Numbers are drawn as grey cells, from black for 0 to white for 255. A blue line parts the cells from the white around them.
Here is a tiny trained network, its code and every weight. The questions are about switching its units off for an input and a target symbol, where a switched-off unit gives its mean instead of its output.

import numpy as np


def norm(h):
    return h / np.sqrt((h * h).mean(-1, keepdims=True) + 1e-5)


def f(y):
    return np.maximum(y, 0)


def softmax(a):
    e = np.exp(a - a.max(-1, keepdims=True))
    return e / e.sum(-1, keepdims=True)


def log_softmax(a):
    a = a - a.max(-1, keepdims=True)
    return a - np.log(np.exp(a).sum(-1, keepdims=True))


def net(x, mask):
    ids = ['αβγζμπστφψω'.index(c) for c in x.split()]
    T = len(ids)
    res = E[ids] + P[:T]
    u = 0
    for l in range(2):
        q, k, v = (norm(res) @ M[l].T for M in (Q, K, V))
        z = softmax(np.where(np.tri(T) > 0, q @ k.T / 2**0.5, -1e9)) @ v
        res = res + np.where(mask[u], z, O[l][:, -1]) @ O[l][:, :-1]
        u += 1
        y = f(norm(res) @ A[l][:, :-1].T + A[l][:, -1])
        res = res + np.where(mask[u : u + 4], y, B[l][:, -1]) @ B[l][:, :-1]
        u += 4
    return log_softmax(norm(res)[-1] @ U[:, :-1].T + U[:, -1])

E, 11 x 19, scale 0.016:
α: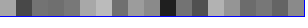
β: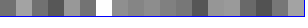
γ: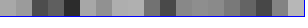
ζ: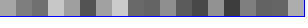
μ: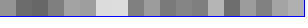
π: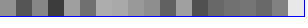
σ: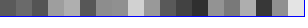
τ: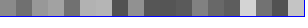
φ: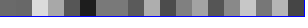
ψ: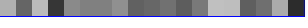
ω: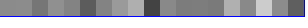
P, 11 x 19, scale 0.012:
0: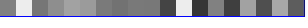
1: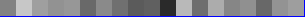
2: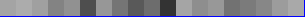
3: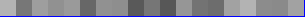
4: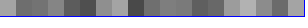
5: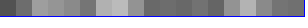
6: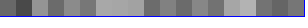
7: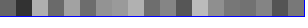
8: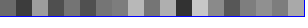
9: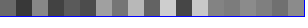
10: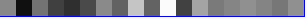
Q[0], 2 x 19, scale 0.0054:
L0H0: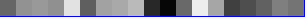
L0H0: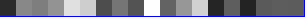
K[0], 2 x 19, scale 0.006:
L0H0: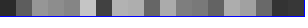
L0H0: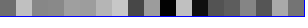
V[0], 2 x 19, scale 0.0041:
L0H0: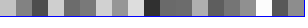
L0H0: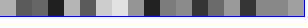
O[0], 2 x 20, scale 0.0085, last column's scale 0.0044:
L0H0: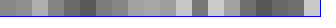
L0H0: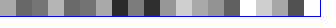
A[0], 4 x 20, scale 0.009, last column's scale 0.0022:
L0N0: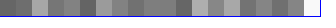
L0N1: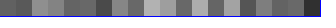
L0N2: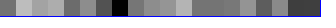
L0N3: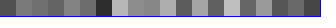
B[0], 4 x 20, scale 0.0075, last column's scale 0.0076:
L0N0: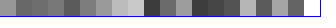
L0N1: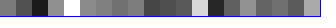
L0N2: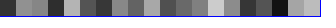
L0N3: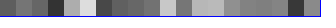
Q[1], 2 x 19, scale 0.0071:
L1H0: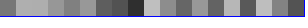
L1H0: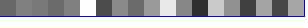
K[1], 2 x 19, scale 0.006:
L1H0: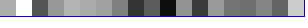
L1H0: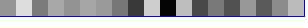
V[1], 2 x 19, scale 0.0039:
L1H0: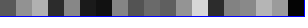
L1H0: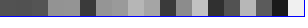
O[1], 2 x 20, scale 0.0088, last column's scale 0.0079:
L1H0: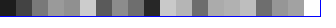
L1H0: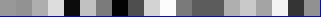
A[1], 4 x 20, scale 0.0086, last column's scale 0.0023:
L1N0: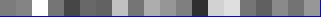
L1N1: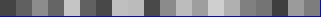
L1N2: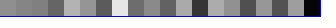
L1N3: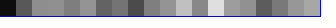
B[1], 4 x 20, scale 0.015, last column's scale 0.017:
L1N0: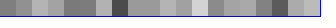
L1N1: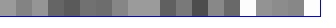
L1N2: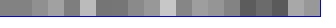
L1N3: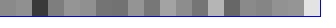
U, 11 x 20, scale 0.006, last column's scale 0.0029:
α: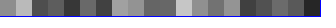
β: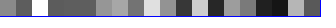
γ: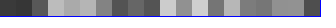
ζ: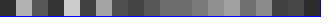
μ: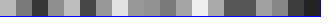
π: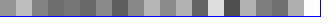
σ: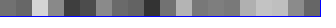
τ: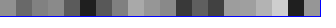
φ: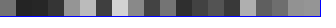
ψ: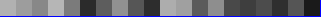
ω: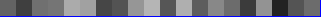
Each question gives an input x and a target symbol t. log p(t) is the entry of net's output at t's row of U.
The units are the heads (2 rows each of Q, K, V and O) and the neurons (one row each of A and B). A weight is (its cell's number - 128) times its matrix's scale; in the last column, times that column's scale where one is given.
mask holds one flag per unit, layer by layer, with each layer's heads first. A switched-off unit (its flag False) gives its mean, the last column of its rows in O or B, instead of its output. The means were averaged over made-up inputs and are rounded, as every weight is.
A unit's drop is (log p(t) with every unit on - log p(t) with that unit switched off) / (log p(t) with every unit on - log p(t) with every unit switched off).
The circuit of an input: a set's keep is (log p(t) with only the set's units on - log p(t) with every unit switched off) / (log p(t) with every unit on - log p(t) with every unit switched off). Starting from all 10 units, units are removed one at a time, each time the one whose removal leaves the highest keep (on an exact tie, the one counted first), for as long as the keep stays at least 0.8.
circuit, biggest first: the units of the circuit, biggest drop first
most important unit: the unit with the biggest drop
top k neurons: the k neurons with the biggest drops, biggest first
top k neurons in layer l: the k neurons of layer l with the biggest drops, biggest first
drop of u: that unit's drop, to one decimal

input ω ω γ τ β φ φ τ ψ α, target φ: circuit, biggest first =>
[L1N0]
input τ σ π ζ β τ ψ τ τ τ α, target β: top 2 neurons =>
[L1N3; L1N1]
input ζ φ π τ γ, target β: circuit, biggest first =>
[L1H0; L0H0; L1N3; L1N1]
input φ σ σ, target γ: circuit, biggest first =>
[L1H0; L1N1; L0H0]
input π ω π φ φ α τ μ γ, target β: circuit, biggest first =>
[L1H0; L1N3; L1N1]
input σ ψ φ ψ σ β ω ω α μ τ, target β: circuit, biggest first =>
[L0H0; L1H0; L1N3; L1N1]
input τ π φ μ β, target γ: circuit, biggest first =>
[L1N1; L1H0; L0H0]
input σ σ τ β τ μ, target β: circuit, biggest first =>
[L1H0; L1N3; L1N1]
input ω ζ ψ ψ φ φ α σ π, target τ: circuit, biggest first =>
[L1H0; L0N2; L1N3]
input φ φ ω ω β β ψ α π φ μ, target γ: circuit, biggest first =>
[L1H0; L1N1]
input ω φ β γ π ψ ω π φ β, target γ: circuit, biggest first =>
[L1H0; L1N1]
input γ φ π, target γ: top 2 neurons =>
[L1N1; L0N2]
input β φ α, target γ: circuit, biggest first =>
[L1N1; L1H0; L0H0]
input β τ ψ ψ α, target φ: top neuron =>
[L1N0]
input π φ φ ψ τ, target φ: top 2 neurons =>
[L1N0; L0N2]
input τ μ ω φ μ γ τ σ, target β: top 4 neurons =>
[L1N3; L1N1; L1N0; L0N1]
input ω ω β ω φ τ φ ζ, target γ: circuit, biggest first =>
[L1H0; L1N1; L0N2]
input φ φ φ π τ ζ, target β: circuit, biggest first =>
[L1H0; L1N3; L0H0; L1N1]
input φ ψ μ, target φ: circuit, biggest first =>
[L0H0; L1N0]
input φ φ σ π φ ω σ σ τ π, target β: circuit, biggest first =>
[L1H0; L1N3; L1N1]
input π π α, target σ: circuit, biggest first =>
[L1N3; L1H0; L0H0]
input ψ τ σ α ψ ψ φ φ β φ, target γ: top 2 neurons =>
[L1N1; L0N3]
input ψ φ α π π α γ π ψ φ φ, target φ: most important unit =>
L0N1
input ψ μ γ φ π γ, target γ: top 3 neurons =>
[L1N1; L0N2; L0N0]
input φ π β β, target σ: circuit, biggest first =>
[L1N3; L0H0; L1H0]
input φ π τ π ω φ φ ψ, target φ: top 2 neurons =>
[L1N0; L0N2]
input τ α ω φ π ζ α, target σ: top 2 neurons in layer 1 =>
[L1N3; L1N2]
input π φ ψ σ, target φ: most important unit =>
L1N0
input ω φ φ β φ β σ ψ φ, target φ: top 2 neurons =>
[L1N0; L0N1]
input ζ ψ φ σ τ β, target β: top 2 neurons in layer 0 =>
[L0N2; L0N1]
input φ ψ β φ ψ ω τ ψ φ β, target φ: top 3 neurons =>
[L1N0; L0N2; L0N0]
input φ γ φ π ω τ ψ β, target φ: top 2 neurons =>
[L1N0; L0N0]
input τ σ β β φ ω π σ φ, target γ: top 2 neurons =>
[L1N1; L0N1]
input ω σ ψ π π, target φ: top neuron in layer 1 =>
[L1N0]
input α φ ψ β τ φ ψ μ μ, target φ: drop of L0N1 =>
-0.1
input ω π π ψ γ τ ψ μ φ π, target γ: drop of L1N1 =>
0.6
